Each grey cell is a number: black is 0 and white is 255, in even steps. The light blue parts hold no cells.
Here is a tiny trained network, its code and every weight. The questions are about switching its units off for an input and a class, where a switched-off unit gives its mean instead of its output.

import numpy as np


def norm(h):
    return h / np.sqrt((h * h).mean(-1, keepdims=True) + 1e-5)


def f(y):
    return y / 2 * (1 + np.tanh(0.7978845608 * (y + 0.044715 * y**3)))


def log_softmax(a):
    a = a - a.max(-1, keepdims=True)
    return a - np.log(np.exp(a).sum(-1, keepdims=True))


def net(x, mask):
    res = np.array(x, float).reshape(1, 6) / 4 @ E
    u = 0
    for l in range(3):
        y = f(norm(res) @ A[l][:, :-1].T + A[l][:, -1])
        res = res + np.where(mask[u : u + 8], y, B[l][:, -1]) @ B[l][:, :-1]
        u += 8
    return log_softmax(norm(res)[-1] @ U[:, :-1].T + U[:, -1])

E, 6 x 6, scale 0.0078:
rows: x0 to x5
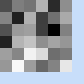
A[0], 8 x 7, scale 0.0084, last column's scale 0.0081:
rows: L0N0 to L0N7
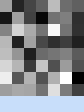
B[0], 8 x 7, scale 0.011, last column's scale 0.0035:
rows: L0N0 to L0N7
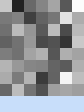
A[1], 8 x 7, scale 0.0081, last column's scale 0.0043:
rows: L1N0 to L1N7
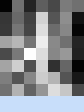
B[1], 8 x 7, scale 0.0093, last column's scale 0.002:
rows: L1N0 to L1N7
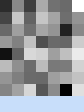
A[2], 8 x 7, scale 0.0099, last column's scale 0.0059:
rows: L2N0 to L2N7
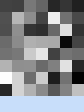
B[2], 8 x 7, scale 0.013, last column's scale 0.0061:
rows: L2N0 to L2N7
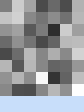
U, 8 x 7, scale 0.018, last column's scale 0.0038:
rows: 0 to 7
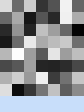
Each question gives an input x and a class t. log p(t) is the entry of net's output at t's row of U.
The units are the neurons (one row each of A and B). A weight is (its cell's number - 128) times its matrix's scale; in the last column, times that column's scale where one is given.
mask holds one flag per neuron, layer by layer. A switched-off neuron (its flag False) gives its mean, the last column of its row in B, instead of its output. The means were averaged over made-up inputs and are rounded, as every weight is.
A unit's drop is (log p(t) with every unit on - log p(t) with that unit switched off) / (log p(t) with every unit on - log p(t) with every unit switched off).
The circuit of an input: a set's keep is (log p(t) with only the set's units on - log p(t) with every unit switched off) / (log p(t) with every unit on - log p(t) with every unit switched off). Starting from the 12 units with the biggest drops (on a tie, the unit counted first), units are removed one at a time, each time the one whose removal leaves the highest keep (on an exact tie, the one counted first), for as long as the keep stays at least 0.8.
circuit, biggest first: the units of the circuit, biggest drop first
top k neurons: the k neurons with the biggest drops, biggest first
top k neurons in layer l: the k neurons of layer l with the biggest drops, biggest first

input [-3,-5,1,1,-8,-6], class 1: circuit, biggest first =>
[L0N1]
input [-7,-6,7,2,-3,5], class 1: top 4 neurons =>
[L0N1 L2N2 L0N0 L2N4]
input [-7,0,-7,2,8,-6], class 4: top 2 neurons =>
[L0N7 L2N7]
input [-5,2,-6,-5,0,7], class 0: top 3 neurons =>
[L0N6 L2N5 L0N4]
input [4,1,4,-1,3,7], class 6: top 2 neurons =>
[L2N6 L1N5]
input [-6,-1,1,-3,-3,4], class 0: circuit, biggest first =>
[L0N4 L2N5]
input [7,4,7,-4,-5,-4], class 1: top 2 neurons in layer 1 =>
[L1N7 L1N0]
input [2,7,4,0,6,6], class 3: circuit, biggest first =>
[L1N4 L2N4]
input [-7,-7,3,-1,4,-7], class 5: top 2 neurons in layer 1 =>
[L1N3 L1N5]
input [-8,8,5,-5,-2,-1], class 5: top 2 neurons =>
[L0N3 L2N7]
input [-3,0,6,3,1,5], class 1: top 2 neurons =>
[L2N2 L0N0]
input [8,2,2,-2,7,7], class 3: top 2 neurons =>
[L1N4 L2N4]
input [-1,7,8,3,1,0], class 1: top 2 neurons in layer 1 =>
[L1N7 L1N0]
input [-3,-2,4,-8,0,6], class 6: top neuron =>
[L2N6]
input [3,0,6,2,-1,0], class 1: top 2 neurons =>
[L2N2 L0N1]
